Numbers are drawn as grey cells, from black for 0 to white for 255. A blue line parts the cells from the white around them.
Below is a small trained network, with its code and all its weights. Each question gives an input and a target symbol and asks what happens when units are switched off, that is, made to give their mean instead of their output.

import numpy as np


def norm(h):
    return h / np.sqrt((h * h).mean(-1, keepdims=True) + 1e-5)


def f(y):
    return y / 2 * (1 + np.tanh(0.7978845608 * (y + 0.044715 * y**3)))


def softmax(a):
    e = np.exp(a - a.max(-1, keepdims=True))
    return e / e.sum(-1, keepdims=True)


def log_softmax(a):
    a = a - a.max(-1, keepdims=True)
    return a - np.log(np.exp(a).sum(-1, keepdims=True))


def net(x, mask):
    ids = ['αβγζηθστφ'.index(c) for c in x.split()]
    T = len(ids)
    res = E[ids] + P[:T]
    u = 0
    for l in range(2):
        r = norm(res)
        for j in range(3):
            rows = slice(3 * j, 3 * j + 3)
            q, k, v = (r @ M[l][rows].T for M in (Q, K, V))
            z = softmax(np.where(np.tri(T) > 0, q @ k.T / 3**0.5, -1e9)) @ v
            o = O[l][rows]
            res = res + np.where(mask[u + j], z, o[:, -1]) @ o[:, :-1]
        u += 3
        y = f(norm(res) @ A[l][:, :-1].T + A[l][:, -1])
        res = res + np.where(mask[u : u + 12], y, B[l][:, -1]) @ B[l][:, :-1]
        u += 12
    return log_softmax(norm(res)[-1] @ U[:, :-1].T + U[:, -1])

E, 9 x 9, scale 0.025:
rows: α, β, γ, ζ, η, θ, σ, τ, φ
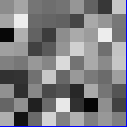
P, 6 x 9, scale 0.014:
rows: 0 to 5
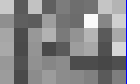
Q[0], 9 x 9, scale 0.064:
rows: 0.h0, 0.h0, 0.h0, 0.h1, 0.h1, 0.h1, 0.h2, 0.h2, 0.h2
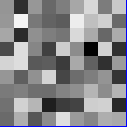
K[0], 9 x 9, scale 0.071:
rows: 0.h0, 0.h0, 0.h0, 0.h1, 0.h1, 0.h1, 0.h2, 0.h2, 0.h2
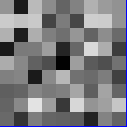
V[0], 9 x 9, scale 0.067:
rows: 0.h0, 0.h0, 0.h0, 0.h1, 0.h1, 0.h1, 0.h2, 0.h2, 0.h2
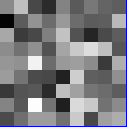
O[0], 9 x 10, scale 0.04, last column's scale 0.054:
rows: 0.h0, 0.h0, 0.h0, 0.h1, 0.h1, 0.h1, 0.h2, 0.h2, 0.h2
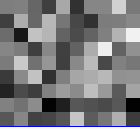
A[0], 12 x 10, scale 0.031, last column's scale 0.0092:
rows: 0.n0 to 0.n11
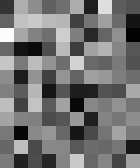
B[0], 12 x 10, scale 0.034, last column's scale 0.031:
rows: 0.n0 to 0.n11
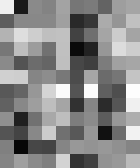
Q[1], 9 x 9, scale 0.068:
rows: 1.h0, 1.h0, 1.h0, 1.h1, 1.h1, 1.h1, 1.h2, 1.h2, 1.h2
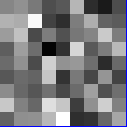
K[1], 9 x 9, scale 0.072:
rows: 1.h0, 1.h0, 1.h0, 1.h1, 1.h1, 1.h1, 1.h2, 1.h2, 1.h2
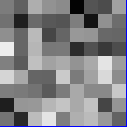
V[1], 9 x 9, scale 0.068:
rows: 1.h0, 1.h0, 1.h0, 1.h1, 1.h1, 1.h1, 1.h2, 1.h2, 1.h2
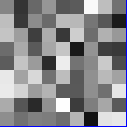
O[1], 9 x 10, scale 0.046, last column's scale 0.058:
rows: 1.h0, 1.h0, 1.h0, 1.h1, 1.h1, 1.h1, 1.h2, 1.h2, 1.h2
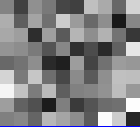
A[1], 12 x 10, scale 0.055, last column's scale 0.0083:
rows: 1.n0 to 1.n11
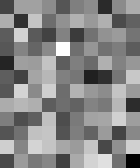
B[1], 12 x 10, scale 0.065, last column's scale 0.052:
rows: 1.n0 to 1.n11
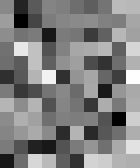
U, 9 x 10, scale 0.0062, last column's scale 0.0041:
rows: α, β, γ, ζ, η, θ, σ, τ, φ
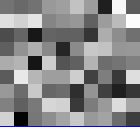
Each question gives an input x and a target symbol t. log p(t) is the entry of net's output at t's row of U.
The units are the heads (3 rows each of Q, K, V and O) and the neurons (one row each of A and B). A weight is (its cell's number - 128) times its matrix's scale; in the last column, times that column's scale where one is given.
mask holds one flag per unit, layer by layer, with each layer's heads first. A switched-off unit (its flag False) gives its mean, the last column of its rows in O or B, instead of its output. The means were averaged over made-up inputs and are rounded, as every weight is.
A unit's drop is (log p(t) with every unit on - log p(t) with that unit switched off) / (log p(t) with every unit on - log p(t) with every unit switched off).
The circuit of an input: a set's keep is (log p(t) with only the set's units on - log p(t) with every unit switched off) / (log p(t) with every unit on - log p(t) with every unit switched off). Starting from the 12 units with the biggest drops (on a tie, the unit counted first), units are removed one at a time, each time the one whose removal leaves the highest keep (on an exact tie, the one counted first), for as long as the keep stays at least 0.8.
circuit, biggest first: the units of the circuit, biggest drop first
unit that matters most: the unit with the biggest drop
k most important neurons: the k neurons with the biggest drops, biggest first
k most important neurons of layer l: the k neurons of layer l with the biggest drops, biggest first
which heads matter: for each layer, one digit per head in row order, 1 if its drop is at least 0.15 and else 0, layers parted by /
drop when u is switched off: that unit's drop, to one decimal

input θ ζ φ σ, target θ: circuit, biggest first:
[0.h0, 1.n9]
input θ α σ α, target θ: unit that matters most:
0.h0
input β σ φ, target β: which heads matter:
100 / 011
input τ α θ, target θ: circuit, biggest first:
[0.h0, 0.h2, 1.n3]
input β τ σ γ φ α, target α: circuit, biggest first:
[0.h1, 1.n10, 0.h2]
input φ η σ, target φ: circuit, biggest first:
[0.h0, 1.h0, 1.n1]
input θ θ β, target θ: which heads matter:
101 / 110
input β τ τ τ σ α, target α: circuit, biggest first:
[0.h1, 0.h2, 1.n10]
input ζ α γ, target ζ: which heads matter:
110 / 011
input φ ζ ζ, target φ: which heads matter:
101 / 100
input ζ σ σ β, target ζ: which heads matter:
010 / 010
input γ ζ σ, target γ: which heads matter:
111 / 000
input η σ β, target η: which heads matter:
111 / 110
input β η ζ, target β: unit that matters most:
0.h2
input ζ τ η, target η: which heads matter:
011 / 000
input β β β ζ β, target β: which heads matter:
100 / 001
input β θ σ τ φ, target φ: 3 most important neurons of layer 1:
[1.n1, 1.n10, 1.n11]
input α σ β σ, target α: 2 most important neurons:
[1.n10, 1.n6]
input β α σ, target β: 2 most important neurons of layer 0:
[0.n9, 0.n4]
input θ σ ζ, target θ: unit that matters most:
0.h2
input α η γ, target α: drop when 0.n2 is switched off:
-0.1
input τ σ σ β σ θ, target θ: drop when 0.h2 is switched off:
0.3
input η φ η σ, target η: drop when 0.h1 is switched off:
1.0
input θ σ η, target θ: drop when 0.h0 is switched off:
0.5
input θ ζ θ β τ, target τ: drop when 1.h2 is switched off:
0.2
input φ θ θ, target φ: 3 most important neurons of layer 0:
[0.n0, 0.n7, 0.n9]
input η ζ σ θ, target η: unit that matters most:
0.h1
